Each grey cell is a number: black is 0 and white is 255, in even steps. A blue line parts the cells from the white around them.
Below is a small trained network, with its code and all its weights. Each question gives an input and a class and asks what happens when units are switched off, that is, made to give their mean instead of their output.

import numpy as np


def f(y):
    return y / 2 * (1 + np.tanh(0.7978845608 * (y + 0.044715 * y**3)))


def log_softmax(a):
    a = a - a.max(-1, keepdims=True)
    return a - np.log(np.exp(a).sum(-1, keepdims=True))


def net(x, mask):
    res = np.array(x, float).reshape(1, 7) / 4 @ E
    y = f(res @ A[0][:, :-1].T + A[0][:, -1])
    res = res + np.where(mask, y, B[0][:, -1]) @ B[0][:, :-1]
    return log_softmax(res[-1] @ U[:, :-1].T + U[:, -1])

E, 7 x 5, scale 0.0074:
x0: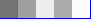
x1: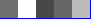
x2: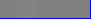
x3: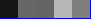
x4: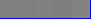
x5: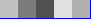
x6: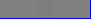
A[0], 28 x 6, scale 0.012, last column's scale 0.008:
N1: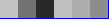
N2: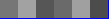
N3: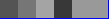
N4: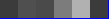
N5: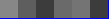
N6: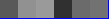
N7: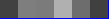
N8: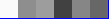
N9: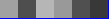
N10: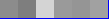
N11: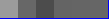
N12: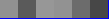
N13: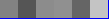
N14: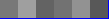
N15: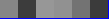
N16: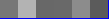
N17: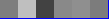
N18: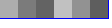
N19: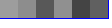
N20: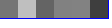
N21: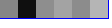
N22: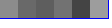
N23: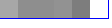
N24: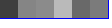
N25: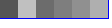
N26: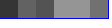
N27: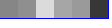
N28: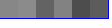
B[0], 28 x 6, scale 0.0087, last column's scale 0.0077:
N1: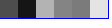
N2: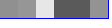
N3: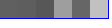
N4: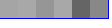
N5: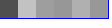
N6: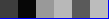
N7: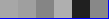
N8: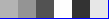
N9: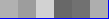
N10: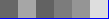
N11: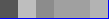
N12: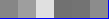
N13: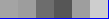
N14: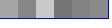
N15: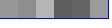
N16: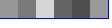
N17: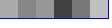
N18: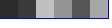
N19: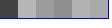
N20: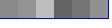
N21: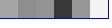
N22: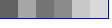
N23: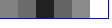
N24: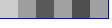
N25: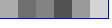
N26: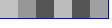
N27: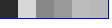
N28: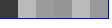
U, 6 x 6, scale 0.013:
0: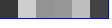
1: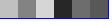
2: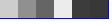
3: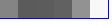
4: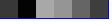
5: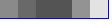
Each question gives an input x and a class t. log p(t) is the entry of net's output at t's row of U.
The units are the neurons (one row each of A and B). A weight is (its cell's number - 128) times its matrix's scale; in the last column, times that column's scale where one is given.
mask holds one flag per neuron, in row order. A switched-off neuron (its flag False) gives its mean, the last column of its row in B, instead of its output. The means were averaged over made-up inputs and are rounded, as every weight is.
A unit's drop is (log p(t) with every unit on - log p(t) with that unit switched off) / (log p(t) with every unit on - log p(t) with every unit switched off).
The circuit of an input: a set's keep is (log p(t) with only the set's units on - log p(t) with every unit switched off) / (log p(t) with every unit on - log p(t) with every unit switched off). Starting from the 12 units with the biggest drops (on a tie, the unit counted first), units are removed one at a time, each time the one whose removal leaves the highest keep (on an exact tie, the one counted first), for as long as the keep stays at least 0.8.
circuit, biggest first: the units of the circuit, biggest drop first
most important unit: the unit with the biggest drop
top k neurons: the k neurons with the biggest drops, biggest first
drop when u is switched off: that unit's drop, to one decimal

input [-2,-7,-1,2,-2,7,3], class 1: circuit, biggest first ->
[N21 N9]
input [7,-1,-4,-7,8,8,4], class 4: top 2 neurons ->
[N1 N18]
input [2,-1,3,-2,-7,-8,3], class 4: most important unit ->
N6
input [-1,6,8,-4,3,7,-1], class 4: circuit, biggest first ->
[N1 N18]
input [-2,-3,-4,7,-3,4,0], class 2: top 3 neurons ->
[N26 N24 N7]
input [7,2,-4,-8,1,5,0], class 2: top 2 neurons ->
[N8 N22]
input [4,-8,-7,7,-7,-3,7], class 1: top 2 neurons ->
[N21 N8]
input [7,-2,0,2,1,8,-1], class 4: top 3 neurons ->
[N1 N18 N22]
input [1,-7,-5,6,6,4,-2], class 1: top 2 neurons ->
[N21 N8]
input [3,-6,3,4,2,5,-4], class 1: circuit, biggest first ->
[N21 N15]
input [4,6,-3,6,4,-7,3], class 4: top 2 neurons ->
[N6 N3]
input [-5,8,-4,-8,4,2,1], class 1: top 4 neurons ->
[N17 N2 N16 N20]
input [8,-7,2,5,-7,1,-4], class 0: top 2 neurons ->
[N27 N10]
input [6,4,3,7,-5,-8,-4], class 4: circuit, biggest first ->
[N6]
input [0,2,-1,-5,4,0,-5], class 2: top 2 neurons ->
[N8 N21]
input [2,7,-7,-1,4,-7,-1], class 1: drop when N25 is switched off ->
0.4
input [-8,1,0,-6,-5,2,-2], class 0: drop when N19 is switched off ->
0.1
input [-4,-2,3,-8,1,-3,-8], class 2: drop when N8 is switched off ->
0.7
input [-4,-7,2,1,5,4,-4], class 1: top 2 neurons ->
[N21 N9]
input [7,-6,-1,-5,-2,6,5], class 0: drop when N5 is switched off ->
-0.1
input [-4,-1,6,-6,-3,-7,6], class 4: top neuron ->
[N6]
